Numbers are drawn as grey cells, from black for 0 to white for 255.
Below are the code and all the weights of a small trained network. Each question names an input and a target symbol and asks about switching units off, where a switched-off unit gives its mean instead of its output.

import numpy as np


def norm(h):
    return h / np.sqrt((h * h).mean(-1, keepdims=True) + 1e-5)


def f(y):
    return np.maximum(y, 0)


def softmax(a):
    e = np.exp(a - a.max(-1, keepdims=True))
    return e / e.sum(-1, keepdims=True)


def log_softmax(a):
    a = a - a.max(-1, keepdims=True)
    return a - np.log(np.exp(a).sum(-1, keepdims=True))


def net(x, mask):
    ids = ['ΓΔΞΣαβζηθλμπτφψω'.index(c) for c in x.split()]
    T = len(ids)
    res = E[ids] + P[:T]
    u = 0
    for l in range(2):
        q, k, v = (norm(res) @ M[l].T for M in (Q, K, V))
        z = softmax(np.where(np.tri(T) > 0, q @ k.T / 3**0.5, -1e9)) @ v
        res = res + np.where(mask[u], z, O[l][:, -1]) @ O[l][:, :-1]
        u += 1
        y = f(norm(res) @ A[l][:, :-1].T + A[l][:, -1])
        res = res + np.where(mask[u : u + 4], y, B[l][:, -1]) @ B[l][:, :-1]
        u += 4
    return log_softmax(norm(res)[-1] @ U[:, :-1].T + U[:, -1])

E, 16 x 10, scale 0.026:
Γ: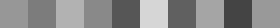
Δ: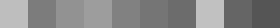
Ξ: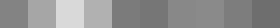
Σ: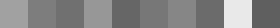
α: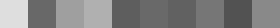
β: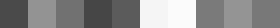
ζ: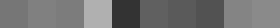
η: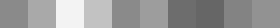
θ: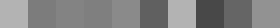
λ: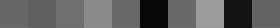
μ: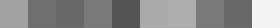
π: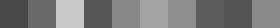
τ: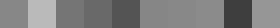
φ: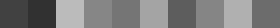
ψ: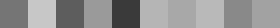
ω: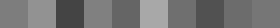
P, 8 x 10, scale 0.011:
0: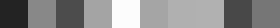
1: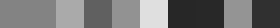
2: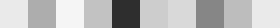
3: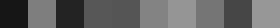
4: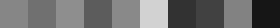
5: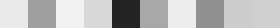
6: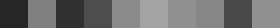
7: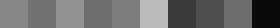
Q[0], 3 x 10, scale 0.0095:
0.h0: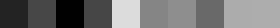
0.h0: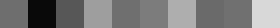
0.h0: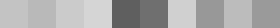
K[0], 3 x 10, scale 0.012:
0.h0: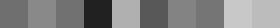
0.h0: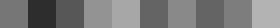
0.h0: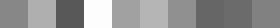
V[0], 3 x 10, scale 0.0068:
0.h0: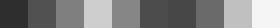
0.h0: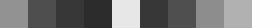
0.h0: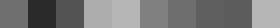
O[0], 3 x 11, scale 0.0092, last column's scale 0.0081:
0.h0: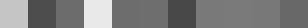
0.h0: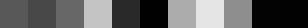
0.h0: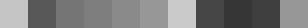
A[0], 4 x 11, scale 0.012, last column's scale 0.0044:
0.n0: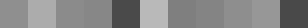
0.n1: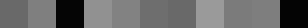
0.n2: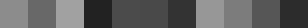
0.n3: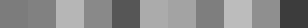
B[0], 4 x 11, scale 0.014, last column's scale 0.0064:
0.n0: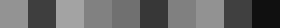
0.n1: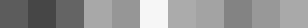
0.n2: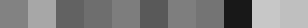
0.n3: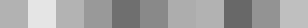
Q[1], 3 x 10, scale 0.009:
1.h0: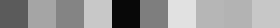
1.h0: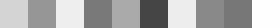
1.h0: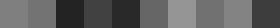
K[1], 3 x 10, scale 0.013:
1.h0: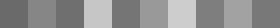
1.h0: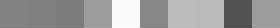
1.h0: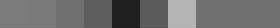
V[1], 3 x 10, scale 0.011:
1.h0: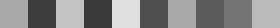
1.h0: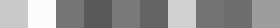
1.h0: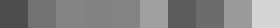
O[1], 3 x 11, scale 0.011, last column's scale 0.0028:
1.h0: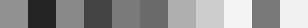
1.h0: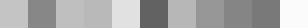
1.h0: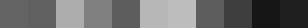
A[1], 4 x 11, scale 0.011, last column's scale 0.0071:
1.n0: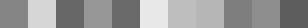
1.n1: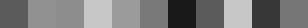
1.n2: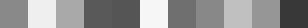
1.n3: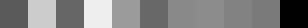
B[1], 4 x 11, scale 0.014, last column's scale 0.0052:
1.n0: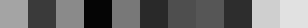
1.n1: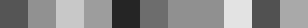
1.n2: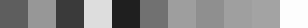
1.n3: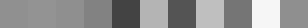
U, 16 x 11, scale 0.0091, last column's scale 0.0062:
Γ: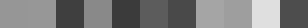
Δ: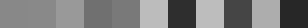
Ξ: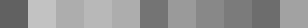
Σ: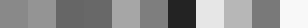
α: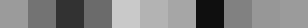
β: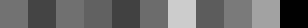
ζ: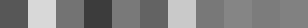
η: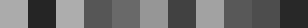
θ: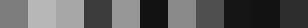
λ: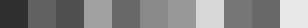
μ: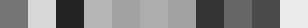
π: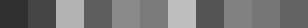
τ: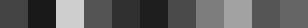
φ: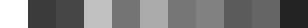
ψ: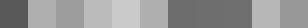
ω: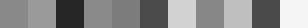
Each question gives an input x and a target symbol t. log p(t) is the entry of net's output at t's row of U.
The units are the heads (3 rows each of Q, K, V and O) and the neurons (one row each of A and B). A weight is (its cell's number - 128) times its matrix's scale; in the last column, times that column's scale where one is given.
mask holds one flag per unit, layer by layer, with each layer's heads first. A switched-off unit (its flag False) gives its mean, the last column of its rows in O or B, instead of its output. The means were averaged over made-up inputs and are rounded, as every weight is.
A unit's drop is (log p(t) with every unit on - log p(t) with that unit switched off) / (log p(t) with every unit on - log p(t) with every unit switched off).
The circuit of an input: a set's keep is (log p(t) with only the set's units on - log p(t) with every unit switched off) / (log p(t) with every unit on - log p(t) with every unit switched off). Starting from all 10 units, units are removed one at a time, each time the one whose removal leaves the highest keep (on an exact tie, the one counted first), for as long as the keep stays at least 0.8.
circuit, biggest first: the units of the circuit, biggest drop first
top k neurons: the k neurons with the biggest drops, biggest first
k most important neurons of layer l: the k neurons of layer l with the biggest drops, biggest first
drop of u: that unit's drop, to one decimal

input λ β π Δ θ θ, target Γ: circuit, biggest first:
[1.h0 0.h0 0.n1]
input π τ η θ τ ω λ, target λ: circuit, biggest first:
[0.n1]
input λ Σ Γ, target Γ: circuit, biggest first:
[1.n2 1.h0]
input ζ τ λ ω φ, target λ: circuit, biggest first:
[1.n2 0.n3 1.n0]
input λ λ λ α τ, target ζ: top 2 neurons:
[0.n0 1.n2]
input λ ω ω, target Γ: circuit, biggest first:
[1.n2 1.h0]
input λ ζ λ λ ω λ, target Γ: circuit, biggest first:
[0.h0 1.h0]
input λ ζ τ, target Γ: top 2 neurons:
[1.n2 0.n2]
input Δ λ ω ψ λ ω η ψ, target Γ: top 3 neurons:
[1.n2 1.n0 0.n2]
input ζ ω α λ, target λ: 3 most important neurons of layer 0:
[0.n1 0.n3 0.n0]
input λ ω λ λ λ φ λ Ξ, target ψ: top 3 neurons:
[1.n2 1.n1 0.n3]
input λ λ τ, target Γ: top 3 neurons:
[1.n2 0.n2 1.n0]
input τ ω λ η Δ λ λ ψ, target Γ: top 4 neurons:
[1.n2 1.n0 0.n2 0.n1]
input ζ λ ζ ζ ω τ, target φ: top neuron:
[0.n0]
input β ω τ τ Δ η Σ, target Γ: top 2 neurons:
[0.n3 1.n0]
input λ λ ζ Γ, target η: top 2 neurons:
[0.n0 1.n2]
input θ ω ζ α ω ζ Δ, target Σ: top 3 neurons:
[0.n1 0.n3 0.n2]
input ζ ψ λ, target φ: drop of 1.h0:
-0.1
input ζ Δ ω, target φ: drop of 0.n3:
0.0
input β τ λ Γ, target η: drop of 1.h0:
0.1
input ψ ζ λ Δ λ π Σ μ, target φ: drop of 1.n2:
-0.2
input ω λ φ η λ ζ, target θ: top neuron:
[0.n0]
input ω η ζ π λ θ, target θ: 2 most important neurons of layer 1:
[1.n0 1.n2]
